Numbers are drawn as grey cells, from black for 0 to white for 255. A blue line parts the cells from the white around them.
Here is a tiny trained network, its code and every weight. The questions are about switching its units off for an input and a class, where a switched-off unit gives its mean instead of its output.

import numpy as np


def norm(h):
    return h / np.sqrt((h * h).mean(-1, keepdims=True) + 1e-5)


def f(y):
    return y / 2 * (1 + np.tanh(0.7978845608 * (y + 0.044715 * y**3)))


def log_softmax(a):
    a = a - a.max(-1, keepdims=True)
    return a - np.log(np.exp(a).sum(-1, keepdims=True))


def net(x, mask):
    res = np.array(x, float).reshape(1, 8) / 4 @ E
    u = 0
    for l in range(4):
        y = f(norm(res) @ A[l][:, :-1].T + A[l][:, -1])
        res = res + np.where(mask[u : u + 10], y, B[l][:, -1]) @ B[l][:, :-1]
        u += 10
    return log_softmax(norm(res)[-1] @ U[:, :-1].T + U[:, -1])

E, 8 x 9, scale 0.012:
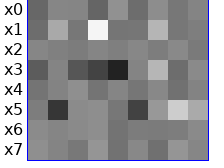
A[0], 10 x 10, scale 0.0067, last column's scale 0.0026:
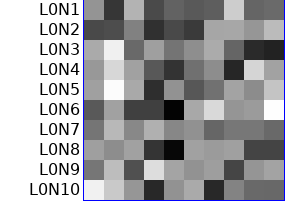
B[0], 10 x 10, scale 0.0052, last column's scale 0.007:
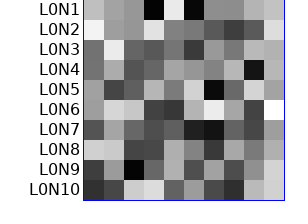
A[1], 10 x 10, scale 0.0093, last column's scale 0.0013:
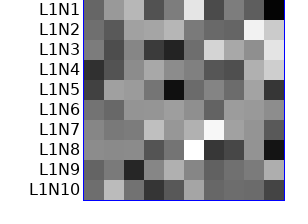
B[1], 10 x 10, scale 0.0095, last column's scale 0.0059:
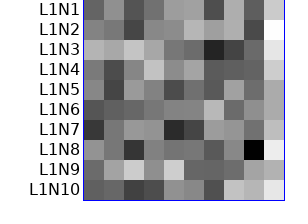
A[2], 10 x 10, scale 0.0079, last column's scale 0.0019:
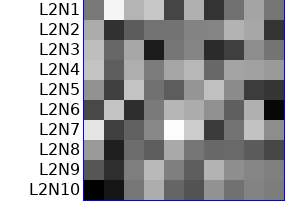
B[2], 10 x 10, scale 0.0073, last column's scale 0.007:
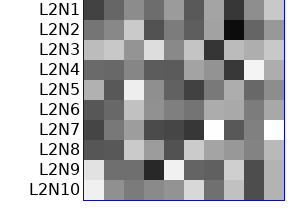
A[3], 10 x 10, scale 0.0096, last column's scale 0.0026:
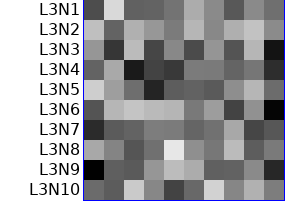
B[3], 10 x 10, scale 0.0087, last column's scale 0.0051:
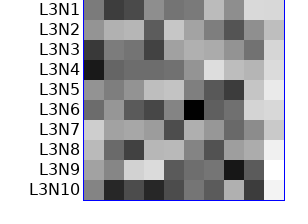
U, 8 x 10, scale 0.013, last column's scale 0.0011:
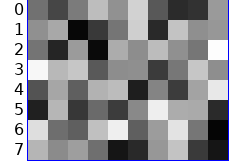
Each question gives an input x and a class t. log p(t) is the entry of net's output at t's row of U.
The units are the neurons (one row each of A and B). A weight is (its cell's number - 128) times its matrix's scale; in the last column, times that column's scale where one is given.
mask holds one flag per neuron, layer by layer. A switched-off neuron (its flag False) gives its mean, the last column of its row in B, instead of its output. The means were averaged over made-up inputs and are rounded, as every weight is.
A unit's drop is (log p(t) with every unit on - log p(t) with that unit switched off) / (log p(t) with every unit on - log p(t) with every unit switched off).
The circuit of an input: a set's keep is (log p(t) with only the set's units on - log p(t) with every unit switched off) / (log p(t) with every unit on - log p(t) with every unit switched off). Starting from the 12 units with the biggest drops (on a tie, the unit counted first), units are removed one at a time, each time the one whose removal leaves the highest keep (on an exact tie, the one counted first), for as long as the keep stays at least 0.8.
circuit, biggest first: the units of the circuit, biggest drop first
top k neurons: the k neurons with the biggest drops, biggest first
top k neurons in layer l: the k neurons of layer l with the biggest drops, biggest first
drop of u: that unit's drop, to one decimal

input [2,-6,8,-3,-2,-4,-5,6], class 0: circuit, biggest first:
(L0N10)
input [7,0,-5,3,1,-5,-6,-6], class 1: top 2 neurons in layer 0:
(L0N5 L0N9)
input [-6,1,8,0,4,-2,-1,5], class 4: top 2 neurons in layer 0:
(L0N6 L0N9)
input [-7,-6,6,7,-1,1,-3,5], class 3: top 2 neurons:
(L1N3 L3N5)
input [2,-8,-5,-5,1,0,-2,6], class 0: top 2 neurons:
(L0N10 L1N8)
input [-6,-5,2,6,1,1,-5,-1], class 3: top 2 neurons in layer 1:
(L1N3 L1N2)
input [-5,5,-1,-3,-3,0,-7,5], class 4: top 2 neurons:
(L1N9 L0N7)
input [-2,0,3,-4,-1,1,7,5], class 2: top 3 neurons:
(L1N7 L2N7 L1N8)
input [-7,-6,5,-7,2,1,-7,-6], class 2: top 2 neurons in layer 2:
(L2N7 L2N4)
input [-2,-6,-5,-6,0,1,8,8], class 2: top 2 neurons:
(L2N7 L0N1)
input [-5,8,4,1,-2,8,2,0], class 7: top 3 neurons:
(L1N7 L0N5 L1N10)
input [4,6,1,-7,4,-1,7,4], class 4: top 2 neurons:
(L0N7 L3N6)
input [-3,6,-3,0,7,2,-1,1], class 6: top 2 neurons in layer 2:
(L2N10 L2N9)
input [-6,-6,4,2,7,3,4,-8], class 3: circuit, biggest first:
(L2N3)
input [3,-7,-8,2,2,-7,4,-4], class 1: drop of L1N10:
0.1
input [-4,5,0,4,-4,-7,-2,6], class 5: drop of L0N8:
0.0
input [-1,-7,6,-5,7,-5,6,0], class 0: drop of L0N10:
0.1
